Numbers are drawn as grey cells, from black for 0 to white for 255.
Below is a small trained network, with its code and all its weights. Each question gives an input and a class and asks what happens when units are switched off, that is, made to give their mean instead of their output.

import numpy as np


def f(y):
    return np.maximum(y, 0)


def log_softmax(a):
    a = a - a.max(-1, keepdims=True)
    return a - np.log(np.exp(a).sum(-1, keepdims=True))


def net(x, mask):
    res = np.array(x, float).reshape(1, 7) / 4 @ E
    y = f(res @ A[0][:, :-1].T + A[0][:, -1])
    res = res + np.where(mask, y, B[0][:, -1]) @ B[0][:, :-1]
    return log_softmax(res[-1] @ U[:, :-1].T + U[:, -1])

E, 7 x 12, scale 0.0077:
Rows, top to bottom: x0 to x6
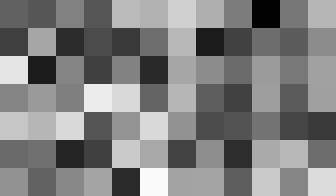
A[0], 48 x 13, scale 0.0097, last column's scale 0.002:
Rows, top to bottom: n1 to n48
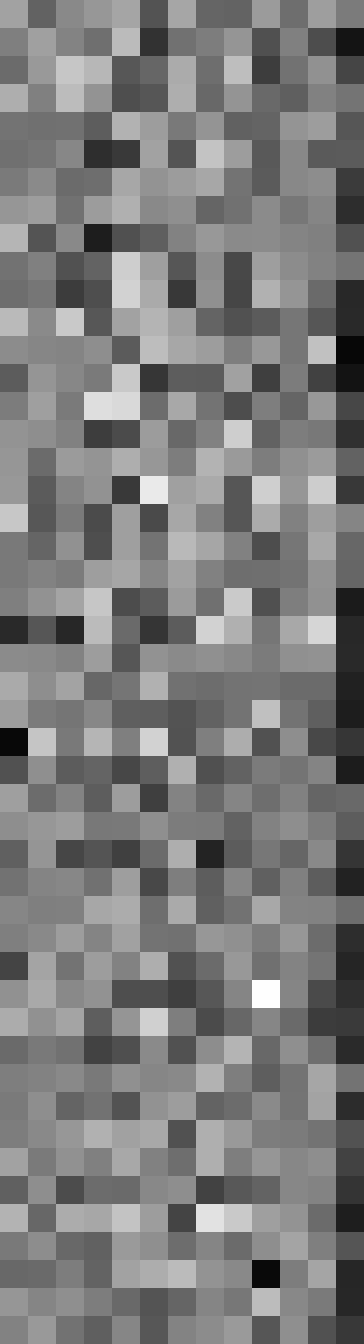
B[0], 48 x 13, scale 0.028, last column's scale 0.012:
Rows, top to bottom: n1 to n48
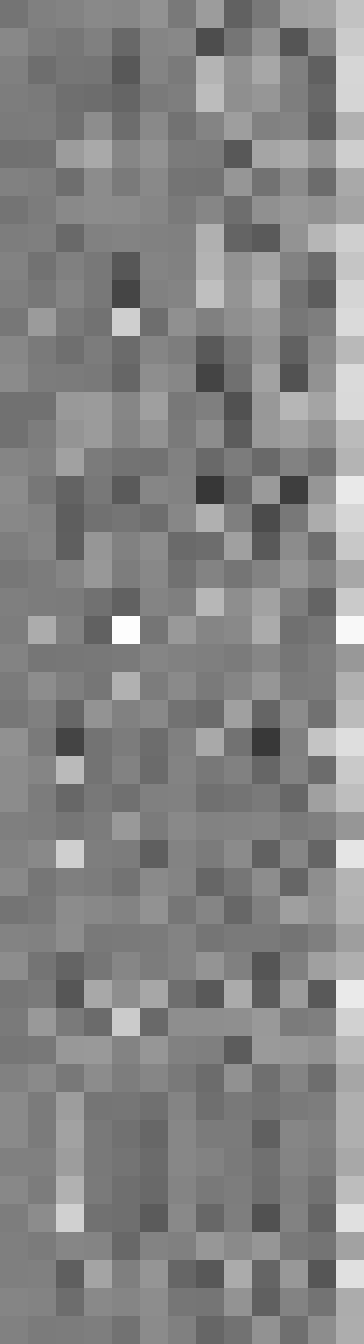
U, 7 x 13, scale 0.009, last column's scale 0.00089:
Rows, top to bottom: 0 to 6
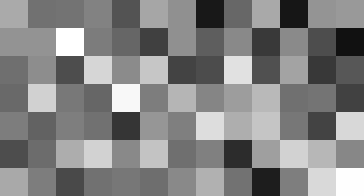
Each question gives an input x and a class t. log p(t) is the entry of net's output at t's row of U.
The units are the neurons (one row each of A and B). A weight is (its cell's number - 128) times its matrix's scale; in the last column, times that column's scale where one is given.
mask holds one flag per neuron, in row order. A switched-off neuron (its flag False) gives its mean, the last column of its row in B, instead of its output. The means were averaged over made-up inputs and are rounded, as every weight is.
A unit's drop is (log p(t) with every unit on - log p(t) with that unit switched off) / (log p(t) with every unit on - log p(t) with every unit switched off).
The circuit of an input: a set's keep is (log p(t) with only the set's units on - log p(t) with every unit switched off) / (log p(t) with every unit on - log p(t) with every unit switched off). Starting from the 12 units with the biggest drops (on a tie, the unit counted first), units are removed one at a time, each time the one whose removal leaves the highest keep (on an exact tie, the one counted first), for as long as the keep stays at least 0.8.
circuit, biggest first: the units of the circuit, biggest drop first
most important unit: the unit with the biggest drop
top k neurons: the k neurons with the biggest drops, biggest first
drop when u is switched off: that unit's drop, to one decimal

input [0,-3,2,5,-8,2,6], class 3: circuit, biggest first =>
n23
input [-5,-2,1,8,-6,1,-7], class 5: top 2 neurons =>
n15, n18
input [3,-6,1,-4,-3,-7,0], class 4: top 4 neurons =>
n3, n22, n31, n4
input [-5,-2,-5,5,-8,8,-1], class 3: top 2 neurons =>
n23, n3
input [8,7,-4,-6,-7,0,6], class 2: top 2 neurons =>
n46, n44
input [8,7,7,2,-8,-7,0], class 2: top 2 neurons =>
n46, n20
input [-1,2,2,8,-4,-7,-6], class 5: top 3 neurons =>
n15, n1, n11
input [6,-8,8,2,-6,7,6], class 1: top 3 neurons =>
n44, n17, n27
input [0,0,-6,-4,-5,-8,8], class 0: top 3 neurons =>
n18, n13, n11
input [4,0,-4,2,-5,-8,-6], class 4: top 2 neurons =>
n3, n22
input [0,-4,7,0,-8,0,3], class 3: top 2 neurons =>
n23, n27
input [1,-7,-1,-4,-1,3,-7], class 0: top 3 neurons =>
n14, n2, n31
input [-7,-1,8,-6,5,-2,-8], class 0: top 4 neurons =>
n14, n2, n27, n29
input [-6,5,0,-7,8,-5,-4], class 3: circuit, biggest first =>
n37
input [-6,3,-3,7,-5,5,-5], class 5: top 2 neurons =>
n15, n46
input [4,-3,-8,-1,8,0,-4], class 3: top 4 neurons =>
n12, n37, n25, n19
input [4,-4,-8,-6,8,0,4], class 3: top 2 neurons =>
n37, n12
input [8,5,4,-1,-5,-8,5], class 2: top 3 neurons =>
n46, n20, n11
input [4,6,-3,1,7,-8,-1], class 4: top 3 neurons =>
n3, n23, n4
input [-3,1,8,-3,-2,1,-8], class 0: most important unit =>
n14
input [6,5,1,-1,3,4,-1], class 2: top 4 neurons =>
n46, n44, n20, n5
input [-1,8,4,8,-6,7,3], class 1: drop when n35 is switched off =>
0.0
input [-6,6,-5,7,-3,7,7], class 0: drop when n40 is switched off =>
0.1
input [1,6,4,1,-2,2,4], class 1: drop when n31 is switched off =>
0.2
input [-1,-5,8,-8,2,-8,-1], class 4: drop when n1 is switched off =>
0.2
